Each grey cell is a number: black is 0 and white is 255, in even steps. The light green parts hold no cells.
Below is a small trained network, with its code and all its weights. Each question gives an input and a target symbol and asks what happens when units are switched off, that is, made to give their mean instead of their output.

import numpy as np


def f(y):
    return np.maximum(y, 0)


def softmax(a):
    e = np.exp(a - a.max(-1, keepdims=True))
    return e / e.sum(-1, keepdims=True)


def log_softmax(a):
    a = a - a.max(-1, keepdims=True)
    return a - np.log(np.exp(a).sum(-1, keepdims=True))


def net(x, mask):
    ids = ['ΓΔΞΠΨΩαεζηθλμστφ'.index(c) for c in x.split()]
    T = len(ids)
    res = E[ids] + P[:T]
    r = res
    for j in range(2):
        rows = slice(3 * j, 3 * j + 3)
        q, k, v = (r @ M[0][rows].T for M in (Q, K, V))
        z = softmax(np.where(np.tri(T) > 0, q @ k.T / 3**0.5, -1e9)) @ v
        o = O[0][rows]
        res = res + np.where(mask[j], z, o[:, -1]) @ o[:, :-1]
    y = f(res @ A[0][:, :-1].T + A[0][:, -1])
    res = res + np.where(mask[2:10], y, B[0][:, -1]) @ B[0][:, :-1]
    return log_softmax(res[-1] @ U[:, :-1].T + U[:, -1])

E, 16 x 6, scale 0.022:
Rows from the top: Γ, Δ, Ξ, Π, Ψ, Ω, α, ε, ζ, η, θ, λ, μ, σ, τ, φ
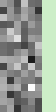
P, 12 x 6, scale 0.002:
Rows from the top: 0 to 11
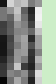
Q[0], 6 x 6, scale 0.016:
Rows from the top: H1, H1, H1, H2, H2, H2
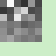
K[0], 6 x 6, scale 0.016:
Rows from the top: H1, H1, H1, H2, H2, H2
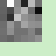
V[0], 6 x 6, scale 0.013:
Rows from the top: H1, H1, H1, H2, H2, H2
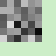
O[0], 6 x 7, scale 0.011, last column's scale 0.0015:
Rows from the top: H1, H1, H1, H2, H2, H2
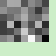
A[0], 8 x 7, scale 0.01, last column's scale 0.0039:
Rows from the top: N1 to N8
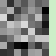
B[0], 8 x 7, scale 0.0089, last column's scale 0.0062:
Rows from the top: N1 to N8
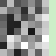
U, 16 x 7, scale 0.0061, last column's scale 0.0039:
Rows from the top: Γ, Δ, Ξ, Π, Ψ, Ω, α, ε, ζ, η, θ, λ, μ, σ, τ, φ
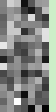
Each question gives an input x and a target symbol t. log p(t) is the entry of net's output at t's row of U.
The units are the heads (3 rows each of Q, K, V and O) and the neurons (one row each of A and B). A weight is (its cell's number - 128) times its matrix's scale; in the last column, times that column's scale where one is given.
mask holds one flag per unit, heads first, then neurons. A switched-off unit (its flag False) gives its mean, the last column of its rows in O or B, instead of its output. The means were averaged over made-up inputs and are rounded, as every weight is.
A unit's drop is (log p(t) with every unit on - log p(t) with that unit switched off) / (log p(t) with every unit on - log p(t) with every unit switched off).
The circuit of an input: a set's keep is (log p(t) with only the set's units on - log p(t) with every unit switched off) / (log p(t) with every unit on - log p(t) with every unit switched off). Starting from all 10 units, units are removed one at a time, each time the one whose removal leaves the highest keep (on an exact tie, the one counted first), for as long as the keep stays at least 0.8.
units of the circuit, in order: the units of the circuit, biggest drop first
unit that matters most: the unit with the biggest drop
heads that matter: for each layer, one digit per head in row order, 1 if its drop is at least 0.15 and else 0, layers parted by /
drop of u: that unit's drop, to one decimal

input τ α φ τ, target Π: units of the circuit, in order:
N7, H2
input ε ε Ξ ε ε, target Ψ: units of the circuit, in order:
H2, H1
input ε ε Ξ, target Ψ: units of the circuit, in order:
H2, H1
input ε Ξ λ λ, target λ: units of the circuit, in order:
N3, H1
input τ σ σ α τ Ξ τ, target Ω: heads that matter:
10
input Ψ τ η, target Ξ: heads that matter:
11
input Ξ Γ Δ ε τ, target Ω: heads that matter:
10
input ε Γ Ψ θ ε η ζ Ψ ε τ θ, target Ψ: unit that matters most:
H1
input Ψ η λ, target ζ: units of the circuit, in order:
N3, H1, H2
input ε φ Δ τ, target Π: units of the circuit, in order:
N7, H1
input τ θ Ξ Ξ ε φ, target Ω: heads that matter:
10
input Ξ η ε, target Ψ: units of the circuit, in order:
N6, H1
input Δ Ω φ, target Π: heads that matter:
00
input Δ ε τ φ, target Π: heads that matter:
10
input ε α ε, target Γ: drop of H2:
0.3
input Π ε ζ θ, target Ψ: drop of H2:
0.2
